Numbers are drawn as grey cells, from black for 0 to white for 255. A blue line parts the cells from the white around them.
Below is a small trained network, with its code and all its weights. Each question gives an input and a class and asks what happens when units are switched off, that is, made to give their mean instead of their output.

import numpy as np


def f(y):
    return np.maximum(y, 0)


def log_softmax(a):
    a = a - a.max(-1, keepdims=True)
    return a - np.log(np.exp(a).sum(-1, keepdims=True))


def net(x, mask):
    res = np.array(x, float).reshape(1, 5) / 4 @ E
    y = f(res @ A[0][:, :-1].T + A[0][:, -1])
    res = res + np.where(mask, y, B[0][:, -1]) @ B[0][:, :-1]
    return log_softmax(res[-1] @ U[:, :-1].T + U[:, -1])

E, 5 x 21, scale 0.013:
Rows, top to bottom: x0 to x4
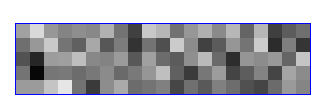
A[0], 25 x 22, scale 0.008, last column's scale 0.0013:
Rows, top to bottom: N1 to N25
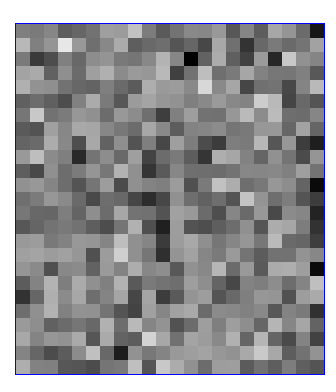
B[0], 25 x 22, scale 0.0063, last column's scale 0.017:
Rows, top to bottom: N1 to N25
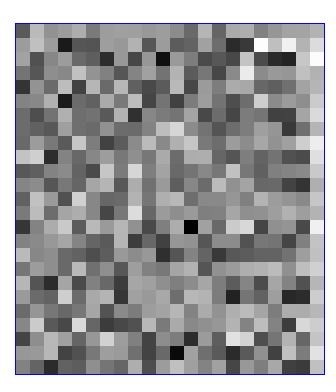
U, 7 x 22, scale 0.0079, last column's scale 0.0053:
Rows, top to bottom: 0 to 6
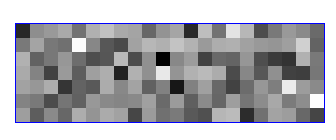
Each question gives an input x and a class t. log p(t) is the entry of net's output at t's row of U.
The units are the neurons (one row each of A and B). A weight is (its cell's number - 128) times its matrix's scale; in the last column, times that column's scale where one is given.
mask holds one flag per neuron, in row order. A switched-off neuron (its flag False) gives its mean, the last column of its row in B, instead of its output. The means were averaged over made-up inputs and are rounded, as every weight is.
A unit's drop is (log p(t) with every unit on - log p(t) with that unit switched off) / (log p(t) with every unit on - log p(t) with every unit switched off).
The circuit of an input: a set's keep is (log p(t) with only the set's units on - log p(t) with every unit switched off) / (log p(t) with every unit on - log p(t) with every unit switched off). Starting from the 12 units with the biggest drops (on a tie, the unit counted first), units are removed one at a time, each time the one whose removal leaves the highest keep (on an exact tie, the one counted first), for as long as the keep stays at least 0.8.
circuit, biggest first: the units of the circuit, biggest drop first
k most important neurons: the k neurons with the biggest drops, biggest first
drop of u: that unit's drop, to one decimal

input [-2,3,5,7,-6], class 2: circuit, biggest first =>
[N3]
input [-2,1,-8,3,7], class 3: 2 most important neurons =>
[N25 N10]
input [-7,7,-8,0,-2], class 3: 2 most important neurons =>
[N10 N25]
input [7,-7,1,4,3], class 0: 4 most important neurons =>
[N23 N5 N9 N13]
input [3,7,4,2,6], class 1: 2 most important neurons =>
[N9 N24]
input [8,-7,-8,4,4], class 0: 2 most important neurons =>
[N23 N5]
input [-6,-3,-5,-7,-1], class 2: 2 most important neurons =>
[N7 N16]
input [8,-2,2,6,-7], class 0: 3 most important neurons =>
[N23 N5 N2]
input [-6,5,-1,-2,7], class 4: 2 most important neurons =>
[N2 N17]
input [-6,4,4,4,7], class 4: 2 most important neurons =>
[N2 N23]
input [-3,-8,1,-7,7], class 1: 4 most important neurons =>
[N22 N18 N3 N24]
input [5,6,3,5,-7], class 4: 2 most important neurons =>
[N24 N6]
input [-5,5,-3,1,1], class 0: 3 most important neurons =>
[N15 N22 N18]
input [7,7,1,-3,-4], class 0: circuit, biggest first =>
[N23]
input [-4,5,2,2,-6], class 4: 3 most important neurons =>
[N24 N6 N22]
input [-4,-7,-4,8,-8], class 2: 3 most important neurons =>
[N3 N2 N24]
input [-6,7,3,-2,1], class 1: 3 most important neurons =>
[N9 N13 N23]
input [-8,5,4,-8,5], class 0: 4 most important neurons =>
[N15 N3 N13 N11]
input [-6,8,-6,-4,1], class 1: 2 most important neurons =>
[N9 N13]
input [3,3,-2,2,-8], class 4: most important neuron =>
[N24]
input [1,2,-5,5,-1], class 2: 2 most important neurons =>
[N3 N20]
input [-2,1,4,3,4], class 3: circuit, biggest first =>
[N20 N19]
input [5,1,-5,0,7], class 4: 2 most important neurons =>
[N2 N15]
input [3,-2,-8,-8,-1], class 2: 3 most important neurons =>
[N7 N16 N17]
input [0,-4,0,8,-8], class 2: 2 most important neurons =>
[N3 N2]
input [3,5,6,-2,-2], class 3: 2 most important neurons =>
[N20 N19]
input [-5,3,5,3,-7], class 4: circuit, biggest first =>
[N24]
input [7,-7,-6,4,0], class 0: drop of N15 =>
-0.1
